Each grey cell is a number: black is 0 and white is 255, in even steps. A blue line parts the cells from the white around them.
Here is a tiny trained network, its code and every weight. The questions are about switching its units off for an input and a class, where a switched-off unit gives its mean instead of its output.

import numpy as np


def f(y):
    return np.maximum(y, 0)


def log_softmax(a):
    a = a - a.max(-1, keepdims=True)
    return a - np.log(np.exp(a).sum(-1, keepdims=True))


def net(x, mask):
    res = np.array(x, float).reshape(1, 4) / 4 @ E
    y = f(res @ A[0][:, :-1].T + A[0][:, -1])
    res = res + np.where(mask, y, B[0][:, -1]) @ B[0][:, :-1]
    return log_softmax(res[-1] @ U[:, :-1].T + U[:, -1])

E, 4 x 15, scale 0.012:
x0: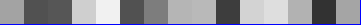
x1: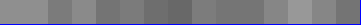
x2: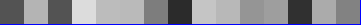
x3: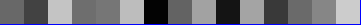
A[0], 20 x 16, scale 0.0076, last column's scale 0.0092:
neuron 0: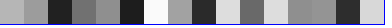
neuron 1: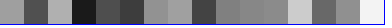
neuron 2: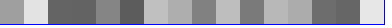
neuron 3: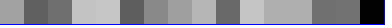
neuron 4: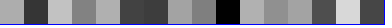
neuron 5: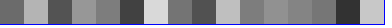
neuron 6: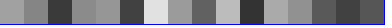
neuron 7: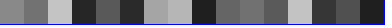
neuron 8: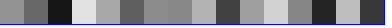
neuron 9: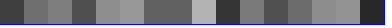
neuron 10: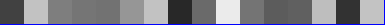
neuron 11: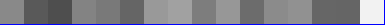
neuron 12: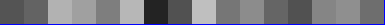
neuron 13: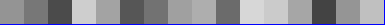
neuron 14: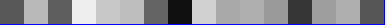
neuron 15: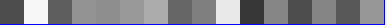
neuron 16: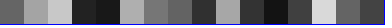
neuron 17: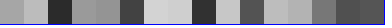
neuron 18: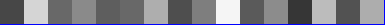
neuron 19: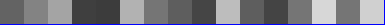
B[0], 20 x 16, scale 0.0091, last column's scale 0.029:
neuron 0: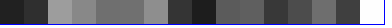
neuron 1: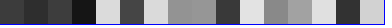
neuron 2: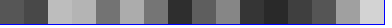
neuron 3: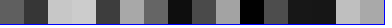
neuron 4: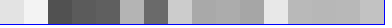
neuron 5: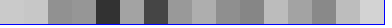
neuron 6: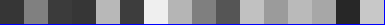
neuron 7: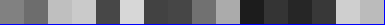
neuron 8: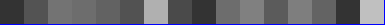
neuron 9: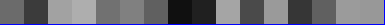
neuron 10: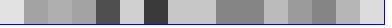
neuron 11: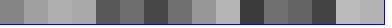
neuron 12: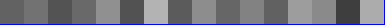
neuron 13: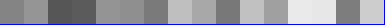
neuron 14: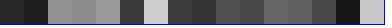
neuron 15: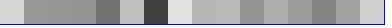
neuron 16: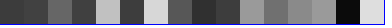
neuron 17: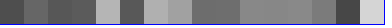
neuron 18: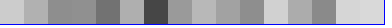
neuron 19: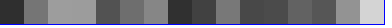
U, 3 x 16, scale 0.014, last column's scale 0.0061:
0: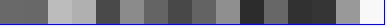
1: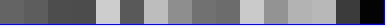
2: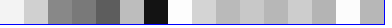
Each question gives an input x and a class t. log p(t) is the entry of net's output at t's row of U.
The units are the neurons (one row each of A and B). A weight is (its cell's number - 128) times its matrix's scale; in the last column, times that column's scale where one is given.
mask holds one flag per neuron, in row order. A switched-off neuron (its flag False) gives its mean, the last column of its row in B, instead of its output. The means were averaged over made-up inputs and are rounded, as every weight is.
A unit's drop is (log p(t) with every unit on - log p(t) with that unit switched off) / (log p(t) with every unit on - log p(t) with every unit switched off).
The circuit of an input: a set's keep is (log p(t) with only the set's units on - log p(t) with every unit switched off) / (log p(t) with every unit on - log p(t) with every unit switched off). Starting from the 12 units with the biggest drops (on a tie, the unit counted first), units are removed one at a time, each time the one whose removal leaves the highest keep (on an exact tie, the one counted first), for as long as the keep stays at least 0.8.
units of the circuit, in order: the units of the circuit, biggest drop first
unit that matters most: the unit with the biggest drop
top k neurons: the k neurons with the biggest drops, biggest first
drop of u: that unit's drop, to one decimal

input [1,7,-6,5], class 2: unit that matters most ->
neuron 4
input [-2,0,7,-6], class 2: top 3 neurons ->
(neuron 15; neuron 18; neuron 10)
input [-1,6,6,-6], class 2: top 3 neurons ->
(neuron 15; neuron 18; neuron 10)
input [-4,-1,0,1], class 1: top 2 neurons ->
(neuron 7; neuron 2)
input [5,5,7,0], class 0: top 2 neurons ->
(neuron 3; neuron 1)
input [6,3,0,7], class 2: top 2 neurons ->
(neuron 4; neuron 16)
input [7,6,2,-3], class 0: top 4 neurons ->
(neuron 3; neuron 1; neuron 16; neuron 2)
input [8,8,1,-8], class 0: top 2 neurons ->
(neuron 3; neuron 2)
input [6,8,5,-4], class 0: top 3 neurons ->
(neuron 3; neuron 1; neuron 16)
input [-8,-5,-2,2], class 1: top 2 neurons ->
(neuron 16; neuron 2)
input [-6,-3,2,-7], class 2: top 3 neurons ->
(neuron 18; neuron 10; neuron 15)
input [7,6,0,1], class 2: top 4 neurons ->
(neuron 4; neuron 13; neuron 16; neuron 0)
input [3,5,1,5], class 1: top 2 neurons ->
(neuron 10; neuron 18)
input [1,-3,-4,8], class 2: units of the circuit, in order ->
(neuron 4)
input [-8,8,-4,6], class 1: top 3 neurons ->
(neuron 16; neuron 1; neuron 2)
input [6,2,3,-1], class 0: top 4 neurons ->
(neuron 3; neuron 1; neuron 16; neuron 6)
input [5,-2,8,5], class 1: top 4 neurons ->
(neuron 13; neuron 7; neuron 2; neuron 12)
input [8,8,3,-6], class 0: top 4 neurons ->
(neuron 3; neuron 1; neuron 2; neuron 16)
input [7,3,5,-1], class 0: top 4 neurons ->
(neuron 3; neuron 1; neuron 16; neuron 6)
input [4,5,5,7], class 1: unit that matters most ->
neuron 7
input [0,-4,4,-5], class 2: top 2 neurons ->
(neuron 15; neuron 18)
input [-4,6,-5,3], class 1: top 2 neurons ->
(neuron 1; neuron 16)
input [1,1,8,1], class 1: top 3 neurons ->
(neuron 14; neuron 7; neuron 2)
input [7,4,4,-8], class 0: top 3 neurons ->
(neuron 3; neuron 2; neuron 1)
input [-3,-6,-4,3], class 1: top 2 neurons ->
(neuron 1; neuron 2)
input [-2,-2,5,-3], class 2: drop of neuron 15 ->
0.1
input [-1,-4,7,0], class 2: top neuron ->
(neuron 0)
